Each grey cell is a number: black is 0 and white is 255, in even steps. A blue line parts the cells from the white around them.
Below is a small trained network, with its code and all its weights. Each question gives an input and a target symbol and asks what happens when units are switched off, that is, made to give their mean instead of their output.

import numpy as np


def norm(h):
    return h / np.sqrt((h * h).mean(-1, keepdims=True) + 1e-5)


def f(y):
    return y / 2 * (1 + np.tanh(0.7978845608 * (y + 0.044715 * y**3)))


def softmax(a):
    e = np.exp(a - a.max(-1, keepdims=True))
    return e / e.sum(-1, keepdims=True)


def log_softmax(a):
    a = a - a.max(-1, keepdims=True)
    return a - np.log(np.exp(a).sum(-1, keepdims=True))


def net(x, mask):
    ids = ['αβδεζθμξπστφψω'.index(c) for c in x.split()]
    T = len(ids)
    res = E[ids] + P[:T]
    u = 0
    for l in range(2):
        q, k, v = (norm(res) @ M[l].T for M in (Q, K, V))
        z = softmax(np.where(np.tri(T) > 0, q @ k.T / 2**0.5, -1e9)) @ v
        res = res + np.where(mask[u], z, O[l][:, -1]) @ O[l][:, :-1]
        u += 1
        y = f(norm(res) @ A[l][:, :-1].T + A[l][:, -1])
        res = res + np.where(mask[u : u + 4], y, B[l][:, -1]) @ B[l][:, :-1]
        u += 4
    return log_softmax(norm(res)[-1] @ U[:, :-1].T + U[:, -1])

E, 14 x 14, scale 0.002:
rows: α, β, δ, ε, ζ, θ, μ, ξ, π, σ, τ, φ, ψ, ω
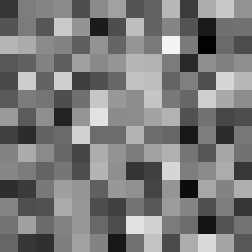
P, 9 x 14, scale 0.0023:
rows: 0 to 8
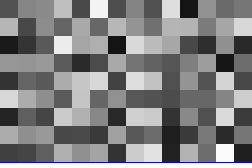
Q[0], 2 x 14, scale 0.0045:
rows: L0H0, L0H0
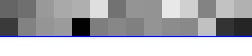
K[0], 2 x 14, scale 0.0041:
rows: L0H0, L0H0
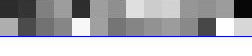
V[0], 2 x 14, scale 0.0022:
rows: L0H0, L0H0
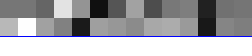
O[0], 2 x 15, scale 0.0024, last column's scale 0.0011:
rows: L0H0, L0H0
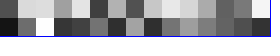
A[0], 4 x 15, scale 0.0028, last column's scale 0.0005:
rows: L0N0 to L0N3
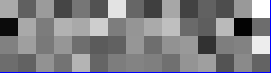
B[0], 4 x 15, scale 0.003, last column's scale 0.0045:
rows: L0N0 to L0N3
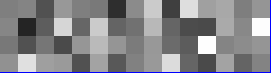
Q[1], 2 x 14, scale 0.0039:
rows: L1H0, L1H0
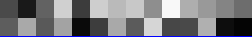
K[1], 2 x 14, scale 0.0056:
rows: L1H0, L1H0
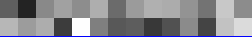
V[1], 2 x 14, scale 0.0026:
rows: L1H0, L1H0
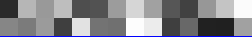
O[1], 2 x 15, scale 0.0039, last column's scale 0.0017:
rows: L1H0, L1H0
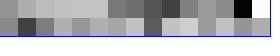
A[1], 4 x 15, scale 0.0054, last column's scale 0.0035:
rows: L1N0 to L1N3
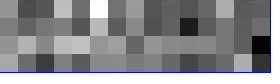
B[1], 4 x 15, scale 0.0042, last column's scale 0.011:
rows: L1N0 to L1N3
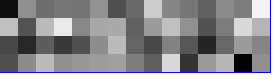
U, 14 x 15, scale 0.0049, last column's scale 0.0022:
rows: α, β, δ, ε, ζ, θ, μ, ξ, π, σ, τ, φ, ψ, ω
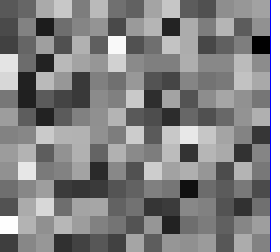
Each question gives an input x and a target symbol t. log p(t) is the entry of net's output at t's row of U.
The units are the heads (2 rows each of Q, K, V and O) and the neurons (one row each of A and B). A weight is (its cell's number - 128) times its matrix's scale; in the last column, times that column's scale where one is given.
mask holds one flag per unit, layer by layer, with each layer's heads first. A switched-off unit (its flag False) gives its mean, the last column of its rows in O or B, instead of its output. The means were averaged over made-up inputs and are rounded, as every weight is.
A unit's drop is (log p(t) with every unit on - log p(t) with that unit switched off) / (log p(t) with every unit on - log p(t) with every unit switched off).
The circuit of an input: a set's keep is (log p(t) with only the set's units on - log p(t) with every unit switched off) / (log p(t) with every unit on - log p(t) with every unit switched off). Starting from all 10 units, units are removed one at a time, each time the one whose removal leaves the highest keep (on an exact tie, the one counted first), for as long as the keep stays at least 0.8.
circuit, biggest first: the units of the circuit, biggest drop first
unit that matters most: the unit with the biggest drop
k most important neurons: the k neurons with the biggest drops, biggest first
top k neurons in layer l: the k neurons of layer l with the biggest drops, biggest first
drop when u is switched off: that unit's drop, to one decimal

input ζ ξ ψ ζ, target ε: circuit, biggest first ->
L0N1, L1N0, L0H0
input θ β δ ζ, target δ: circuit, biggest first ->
L0H0, L1N2, L1N0, L1N1
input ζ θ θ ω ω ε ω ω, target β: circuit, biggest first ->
L1H0, L0N1, L1N1, L0H0
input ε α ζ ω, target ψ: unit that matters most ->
L0N1
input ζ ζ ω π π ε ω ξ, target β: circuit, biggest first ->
L1H0, L0N0, L0N1, L1N1
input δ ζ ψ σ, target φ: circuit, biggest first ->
L1H0, L0N1, L1N1
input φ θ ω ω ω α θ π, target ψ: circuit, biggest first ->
L0N1, L1N0, L0N0
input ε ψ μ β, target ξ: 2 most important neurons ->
L0N1, L1N0
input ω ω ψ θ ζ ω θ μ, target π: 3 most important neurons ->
L1N3, L0N1, L1N0
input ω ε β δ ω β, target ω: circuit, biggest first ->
L0N1, L0H0, L1H0, L1N1
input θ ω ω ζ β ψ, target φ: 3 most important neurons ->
L0N1, L1N1, L1N0
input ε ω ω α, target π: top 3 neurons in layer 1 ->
L1N3, L1N0, L1N1
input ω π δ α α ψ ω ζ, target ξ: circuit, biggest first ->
L1H0, L0N1, L1N0
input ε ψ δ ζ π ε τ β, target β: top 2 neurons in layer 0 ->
L0N0, L0N1
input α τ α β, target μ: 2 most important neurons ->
L1N2, L0N1
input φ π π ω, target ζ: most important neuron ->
L1N0
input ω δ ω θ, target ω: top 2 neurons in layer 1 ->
L1N1, L1N0
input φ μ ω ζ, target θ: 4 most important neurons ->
L0N1, L1N0, L1N1, L1N3
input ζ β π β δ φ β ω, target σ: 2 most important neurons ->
L1N0, L0N1
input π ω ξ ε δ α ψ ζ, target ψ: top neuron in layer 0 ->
L0N1
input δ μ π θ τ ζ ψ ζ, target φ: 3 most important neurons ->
L0N1, L1N1, L1N0
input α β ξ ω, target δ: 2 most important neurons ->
L1N2, L1N0
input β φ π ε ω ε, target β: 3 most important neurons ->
L1N1, L0N1, L0N0
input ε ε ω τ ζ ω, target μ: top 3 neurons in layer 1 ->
L1N2, L1N0, L1N1
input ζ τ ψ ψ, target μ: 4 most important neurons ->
L1N2, L0N1, L1N0, L1N1
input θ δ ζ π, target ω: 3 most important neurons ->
L0N1, L1N1, L1N0
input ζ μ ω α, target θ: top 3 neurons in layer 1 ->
L1N0, L1N1, L1N3
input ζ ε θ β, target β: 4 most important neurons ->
L1N1, L0N1, L0N0, L1N3
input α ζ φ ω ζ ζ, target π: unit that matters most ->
L1N3
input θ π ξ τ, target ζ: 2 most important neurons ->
L1N0, L0N1
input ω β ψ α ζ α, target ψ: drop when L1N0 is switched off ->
0.6
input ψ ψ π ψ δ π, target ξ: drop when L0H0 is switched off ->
0.2
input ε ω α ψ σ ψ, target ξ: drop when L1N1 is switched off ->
0.1
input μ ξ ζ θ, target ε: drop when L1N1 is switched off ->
0.0
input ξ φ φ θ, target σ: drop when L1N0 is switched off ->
0.2
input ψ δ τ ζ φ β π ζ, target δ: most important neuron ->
L1N2
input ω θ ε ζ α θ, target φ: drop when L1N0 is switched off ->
0.2
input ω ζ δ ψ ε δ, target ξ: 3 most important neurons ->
L0N1, L1N0, L1N1
